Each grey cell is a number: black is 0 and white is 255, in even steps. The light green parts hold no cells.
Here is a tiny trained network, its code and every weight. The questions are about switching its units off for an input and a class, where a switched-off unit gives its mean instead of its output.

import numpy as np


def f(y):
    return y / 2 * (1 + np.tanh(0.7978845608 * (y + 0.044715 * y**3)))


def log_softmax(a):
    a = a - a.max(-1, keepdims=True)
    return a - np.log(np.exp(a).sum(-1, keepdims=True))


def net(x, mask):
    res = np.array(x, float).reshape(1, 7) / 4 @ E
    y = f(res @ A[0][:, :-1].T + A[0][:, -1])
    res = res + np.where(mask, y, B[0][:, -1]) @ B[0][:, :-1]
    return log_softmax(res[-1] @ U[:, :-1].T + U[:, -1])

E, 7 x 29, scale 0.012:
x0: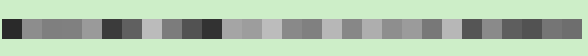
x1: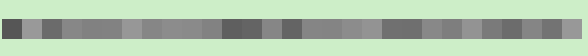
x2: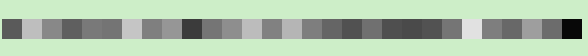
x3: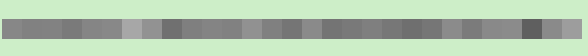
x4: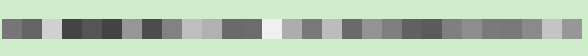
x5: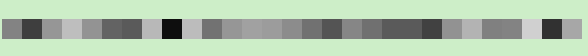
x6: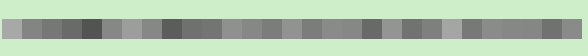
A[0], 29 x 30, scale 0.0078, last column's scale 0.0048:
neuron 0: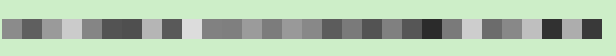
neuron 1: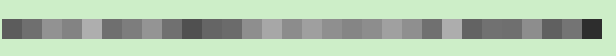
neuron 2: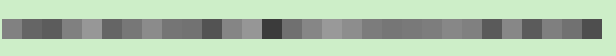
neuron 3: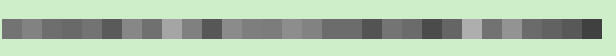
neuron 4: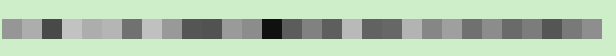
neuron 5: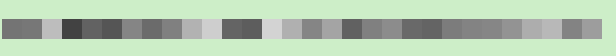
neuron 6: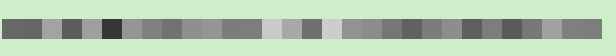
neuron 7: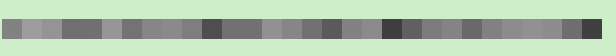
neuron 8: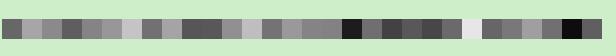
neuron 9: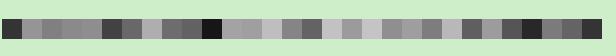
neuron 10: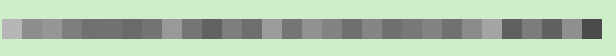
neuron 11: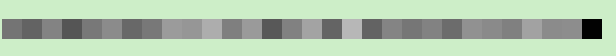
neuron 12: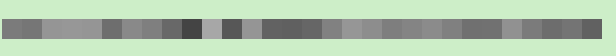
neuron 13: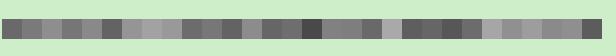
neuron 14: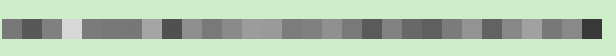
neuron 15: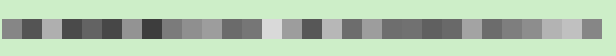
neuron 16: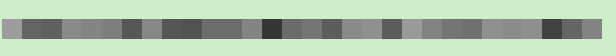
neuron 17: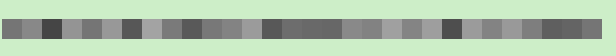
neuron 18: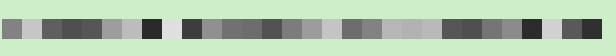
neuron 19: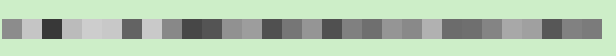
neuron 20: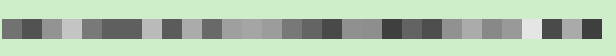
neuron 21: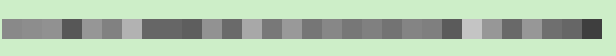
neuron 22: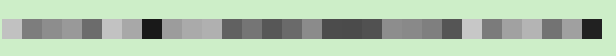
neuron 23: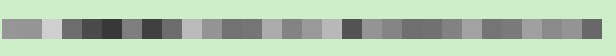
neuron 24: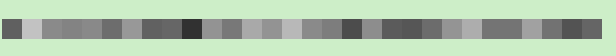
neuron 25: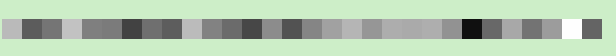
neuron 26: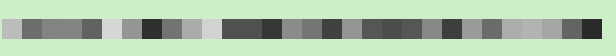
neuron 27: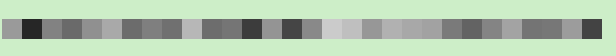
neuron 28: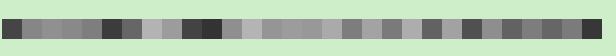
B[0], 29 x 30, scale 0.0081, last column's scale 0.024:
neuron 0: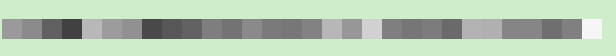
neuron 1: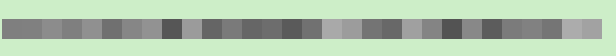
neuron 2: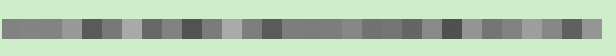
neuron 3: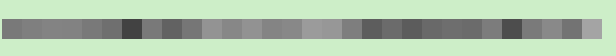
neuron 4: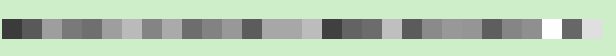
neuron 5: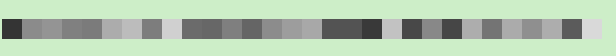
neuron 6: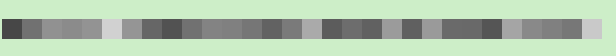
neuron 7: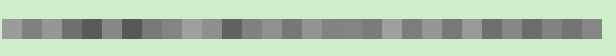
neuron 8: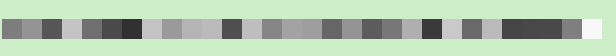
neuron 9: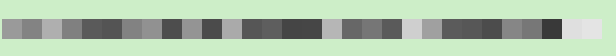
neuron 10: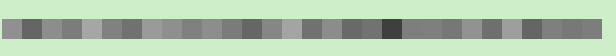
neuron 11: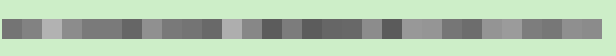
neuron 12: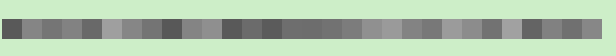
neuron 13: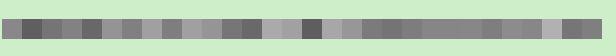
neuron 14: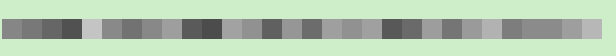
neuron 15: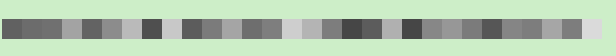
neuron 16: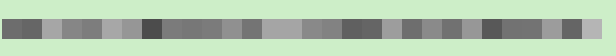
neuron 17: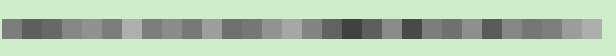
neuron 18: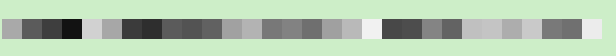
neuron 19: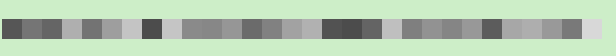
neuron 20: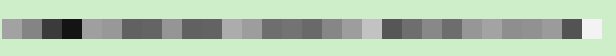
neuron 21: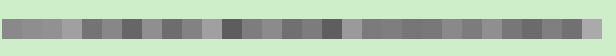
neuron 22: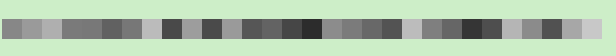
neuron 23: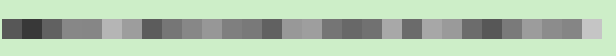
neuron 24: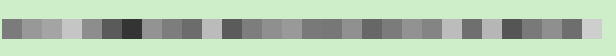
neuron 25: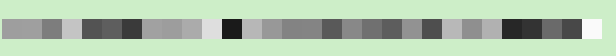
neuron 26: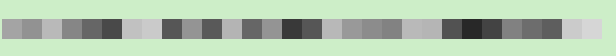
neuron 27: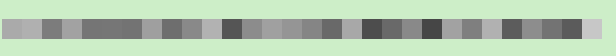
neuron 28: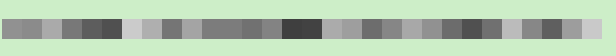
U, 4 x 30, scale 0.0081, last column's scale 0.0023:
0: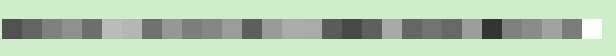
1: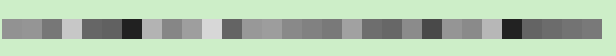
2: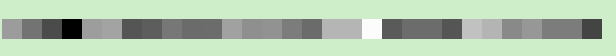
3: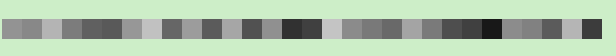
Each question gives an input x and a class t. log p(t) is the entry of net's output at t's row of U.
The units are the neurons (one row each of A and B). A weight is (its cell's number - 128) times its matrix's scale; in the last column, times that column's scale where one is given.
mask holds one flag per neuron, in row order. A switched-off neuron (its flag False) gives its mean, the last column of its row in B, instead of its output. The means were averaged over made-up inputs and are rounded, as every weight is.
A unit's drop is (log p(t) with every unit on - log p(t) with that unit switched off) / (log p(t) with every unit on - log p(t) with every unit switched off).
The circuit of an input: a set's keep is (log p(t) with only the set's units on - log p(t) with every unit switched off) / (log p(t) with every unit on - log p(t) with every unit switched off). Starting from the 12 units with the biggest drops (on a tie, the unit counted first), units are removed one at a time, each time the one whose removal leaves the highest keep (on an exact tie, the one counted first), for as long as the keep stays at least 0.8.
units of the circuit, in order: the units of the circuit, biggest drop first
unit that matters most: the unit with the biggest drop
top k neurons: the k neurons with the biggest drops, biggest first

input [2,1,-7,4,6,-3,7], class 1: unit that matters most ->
neuron 25
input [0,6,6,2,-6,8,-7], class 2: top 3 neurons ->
[neuron 20; neuron 0; neuron 25]
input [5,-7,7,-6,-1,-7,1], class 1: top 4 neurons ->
[neuron 8; neuron 24; neuron 20; neuron 0]
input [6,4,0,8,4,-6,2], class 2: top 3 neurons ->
[neuron 18; neuron 26; neuron 22]
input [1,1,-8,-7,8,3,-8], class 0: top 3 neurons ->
[neuron 5; neuron 15; neuron 8]
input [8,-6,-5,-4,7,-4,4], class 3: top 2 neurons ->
[neuron 9; neuron 28]
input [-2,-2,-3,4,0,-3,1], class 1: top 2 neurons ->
[neuron 20; neuron 0]
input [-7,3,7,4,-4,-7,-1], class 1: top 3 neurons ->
[neuron 8; neuron 20; neuron 0]
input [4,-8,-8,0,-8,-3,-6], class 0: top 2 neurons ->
[neuron 4; neuron 19]
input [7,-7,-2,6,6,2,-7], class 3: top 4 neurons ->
[neuron 9; neuron 28; neuron 4; neuron 19]
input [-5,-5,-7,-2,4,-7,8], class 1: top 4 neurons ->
[neuron 25; neuron 27; neuron 20; neuron 0]
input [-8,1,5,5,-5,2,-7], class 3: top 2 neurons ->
[neuron 26; neuron 22]
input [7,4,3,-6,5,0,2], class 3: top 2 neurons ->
[neuron 9; neuron 28]
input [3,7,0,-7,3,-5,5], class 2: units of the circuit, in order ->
[neuron 18]
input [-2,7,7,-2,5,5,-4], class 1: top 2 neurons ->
[neuron 8; neuron 24]
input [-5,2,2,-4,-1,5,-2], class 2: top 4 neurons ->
[neuron 0; neuron 20; neuron 9; neuron 28]
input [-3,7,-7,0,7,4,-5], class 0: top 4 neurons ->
[neuron 5; neuron 15; neuron 8; neuron 23]
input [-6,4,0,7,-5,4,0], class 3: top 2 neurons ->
[neuron 26; neuron 22]
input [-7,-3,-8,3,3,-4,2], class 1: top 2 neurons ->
[neuron 25; neuron 27]
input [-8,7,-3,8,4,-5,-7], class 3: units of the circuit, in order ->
[neuron 26]
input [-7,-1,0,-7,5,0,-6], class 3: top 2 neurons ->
[neuron 26; neuron 22]
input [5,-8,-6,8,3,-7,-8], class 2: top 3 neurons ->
[neuron 18; neuron 8; neuron 24]
